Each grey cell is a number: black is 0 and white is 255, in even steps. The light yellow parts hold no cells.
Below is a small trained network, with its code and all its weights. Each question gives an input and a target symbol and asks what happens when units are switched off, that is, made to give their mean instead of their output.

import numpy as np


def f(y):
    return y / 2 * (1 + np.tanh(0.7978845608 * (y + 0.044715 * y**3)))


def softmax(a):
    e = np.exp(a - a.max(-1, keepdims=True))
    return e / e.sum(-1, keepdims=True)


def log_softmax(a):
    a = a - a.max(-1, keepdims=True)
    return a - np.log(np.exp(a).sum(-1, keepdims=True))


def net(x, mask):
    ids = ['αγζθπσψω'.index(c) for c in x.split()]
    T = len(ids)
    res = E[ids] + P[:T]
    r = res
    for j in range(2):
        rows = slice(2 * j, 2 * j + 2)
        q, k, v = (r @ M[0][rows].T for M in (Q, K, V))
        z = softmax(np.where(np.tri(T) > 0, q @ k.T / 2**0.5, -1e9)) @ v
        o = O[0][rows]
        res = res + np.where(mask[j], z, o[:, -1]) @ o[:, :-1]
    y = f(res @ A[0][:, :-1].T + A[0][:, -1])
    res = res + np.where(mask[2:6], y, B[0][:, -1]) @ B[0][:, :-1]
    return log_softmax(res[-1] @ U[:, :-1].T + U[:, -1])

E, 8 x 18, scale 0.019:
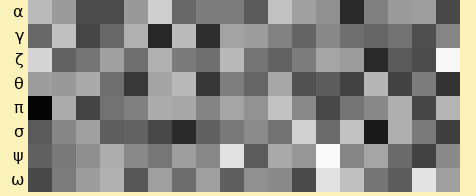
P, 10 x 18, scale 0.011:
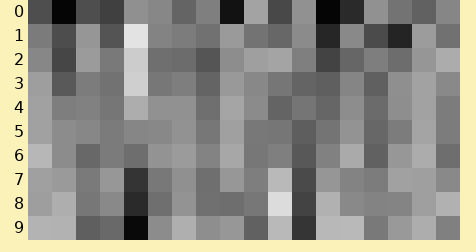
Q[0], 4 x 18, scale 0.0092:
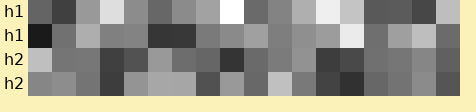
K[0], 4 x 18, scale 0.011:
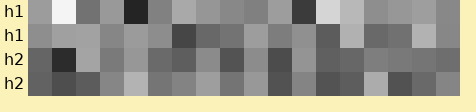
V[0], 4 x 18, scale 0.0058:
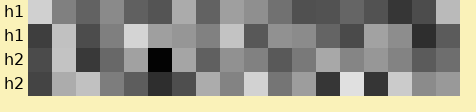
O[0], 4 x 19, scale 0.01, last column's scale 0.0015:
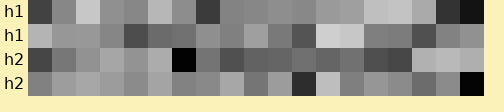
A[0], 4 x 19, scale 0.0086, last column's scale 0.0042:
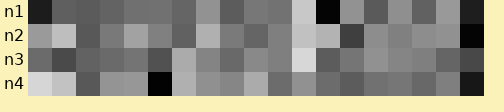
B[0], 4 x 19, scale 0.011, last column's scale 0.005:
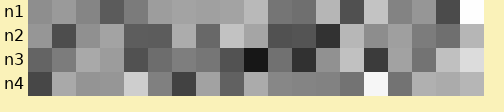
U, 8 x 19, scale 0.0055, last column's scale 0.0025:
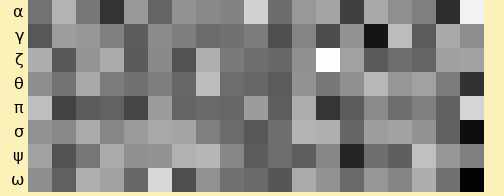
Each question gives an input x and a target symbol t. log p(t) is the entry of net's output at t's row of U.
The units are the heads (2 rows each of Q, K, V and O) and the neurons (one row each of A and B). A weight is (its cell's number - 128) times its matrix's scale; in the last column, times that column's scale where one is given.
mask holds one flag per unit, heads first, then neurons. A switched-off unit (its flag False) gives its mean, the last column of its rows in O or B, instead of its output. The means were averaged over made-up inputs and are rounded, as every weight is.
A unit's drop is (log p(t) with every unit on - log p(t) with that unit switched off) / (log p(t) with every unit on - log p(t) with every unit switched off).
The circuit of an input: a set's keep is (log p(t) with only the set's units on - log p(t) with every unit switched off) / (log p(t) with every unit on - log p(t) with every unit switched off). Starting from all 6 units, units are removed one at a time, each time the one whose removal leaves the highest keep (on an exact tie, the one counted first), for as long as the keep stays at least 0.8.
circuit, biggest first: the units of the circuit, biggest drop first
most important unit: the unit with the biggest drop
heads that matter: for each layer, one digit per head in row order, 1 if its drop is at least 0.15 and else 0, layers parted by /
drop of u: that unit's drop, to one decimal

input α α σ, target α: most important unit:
n1
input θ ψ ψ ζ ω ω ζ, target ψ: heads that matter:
10
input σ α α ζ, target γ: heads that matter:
11
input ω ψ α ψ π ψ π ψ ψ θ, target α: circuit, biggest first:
(h2; n3)
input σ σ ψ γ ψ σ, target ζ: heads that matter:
01
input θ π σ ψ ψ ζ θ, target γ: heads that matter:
11
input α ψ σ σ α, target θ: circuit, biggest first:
(n4; h2; n3; h1)
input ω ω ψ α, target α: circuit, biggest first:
(h2; n3)
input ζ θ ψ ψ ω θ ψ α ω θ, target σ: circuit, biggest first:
(h1; h2; n3)
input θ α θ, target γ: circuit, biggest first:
(n3; h2)
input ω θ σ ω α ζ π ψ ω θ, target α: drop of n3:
0.4
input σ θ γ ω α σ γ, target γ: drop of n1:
0.4
